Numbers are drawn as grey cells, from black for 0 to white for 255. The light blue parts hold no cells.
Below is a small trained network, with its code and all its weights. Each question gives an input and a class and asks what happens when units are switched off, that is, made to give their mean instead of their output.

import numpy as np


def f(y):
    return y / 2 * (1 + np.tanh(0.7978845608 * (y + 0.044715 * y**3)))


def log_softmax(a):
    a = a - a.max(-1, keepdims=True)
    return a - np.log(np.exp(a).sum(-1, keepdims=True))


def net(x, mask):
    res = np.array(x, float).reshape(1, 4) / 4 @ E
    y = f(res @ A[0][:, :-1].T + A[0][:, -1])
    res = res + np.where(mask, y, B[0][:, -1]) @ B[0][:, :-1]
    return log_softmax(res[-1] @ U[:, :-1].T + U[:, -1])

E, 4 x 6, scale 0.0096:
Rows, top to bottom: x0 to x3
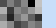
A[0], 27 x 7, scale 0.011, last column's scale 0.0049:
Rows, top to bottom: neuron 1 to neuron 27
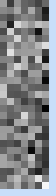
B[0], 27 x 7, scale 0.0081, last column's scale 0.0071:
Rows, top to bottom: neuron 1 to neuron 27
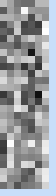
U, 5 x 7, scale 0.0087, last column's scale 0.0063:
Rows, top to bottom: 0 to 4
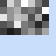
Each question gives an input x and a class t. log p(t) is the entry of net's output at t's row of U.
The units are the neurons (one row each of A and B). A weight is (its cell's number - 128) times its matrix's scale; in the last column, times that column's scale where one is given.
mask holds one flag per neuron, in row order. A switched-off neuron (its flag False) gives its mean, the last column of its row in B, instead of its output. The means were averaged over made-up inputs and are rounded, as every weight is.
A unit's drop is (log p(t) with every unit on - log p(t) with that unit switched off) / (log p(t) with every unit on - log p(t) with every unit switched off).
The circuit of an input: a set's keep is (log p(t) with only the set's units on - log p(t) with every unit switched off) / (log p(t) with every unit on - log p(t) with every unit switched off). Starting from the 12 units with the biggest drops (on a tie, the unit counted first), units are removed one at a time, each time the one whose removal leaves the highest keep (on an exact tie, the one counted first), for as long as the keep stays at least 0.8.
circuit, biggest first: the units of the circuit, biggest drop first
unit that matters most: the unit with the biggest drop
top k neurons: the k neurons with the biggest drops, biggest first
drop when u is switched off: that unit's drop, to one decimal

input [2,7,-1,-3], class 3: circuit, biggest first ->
(neuron 4; neuron 14)
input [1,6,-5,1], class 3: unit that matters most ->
neuron 14
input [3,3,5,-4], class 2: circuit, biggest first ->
(neuron 18; neuron 25)
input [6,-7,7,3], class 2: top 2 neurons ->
(neuron 25; neuron 14)
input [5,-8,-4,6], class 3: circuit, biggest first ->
(neuron 5; neuron 15)
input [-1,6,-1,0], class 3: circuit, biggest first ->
(neuron 14; neuron 4)
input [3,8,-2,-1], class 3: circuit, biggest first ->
(neuron 14; neuron 4)
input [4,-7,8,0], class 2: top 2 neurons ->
(neuron 25; neuron 18)
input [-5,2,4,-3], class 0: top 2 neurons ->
(neuron 6; neuron 5)
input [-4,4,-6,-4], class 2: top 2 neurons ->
(neuron 26; neuron 8)
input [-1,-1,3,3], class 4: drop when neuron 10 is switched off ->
-0.1
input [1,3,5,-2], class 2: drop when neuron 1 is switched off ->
0.2
